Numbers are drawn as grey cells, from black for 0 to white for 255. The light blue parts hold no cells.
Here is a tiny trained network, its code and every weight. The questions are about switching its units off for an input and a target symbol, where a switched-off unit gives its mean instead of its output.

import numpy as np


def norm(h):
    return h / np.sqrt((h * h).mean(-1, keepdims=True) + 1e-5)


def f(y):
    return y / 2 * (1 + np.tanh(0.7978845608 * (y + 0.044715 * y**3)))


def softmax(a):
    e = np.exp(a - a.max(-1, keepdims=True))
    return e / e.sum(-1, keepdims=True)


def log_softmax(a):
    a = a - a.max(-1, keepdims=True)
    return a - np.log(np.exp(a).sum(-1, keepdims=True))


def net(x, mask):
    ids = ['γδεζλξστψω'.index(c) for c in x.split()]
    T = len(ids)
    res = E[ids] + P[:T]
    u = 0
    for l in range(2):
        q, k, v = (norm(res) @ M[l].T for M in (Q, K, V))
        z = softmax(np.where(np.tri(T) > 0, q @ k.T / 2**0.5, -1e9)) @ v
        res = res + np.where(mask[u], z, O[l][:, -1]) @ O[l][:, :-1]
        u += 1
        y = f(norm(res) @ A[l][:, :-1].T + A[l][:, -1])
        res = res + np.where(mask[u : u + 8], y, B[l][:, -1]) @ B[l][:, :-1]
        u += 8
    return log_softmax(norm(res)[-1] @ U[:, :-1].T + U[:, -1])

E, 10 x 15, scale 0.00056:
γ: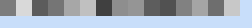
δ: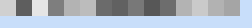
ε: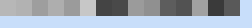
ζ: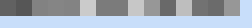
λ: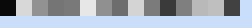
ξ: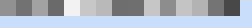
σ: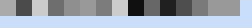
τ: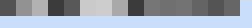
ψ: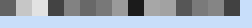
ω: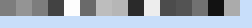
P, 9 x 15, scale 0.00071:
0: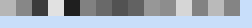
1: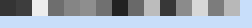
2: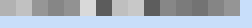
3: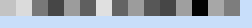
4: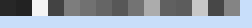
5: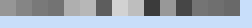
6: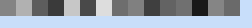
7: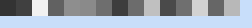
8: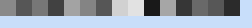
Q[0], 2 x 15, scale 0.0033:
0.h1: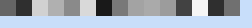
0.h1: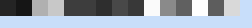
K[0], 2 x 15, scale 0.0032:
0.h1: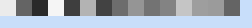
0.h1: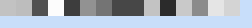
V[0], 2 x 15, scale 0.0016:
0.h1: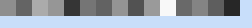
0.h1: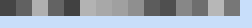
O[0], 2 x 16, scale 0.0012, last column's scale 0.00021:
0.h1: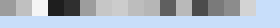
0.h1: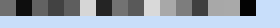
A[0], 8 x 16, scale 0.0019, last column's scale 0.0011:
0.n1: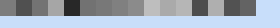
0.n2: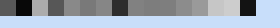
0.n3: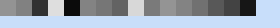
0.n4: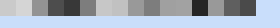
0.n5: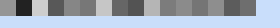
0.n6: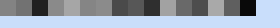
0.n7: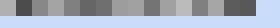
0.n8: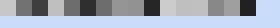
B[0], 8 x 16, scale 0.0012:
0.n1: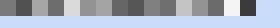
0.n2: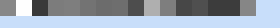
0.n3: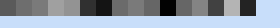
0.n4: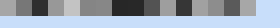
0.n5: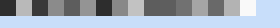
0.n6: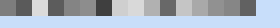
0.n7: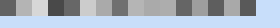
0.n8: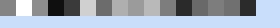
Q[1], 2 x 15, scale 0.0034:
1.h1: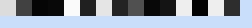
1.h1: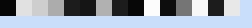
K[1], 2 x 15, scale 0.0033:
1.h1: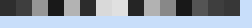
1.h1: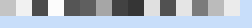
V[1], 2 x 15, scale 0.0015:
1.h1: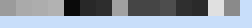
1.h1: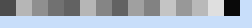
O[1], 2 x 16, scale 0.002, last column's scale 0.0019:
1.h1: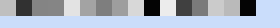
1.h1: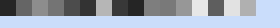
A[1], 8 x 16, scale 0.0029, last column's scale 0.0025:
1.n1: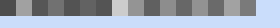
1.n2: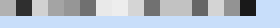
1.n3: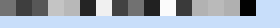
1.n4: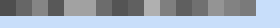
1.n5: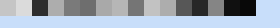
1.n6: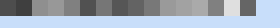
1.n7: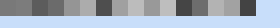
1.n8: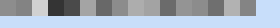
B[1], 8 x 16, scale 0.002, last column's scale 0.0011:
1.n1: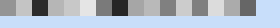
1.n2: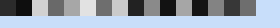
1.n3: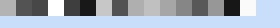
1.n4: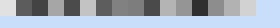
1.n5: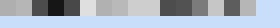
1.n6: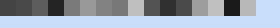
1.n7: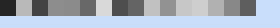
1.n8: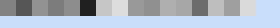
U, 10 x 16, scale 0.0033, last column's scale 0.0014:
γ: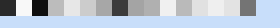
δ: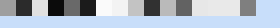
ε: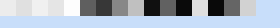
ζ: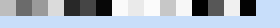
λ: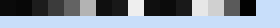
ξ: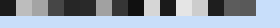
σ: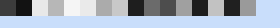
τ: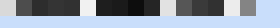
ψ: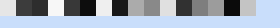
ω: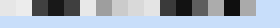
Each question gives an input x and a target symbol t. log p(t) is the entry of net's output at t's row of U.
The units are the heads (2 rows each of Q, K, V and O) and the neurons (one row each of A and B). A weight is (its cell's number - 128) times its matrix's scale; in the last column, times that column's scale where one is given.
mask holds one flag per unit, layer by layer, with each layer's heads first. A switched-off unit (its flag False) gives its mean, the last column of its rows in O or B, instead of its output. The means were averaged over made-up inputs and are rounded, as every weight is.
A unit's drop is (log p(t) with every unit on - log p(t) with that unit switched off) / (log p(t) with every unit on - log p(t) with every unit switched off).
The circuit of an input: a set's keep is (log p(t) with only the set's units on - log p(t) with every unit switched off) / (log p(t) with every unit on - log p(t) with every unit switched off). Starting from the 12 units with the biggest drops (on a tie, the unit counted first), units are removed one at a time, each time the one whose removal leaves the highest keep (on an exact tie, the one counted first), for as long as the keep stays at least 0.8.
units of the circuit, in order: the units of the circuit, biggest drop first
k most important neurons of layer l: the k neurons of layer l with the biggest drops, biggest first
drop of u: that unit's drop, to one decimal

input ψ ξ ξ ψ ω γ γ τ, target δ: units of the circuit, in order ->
(1.h1)
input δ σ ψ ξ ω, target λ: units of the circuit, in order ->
(1.n6; 1.h1)
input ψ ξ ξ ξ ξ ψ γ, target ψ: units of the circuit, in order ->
(1.h1; 1.n3; 0.n5)
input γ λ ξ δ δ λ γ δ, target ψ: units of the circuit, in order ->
(1.h1; 1.n3)
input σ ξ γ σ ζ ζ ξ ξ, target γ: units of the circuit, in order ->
(1.h1; 1.n7; 0.n5)
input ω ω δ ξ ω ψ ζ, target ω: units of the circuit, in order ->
(1.h1; 1.n5)
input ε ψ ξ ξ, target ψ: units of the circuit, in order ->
(1.h1; 1.n3; 0.n4)
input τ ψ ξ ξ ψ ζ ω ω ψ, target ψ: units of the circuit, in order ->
(1.h1; 1.n3)
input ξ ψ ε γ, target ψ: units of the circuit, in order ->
(1.h1; 1.n3; 0.n4)
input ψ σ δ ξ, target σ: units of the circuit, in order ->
(1.h1; 1.n2)
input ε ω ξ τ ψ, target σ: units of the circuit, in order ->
(0.n3; 1.h1; 1.n2)
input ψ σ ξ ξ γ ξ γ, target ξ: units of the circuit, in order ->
(1.h1; 0.h1; 0.n6)
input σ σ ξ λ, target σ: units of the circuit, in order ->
(1.h1; 1.n2; 0.n2)
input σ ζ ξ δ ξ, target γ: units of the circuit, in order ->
(1.h1; 0.n5; 1.n7)
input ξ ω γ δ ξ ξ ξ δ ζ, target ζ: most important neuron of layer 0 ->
(0.n3)
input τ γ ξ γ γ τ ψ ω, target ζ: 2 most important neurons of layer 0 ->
(0.n1; 0.n4)
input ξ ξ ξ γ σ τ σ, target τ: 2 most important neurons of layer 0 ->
(0.n5; 0.n4)
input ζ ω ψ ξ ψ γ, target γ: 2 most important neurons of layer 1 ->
(1.n1; 1.n7)
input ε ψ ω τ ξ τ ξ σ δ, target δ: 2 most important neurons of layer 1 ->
(1.n8; 1.n3)
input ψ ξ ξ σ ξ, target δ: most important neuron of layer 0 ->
(0.n1)
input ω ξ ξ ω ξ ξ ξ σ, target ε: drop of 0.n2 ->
0.1
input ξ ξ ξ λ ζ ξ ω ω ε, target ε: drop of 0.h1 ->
0.0
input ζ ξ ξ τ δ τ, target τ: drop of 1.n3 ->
0.1
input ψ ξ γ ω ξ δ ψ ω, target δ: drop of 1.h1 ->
0.3
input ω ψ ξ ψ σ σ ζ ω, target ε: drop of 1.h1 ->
0.4
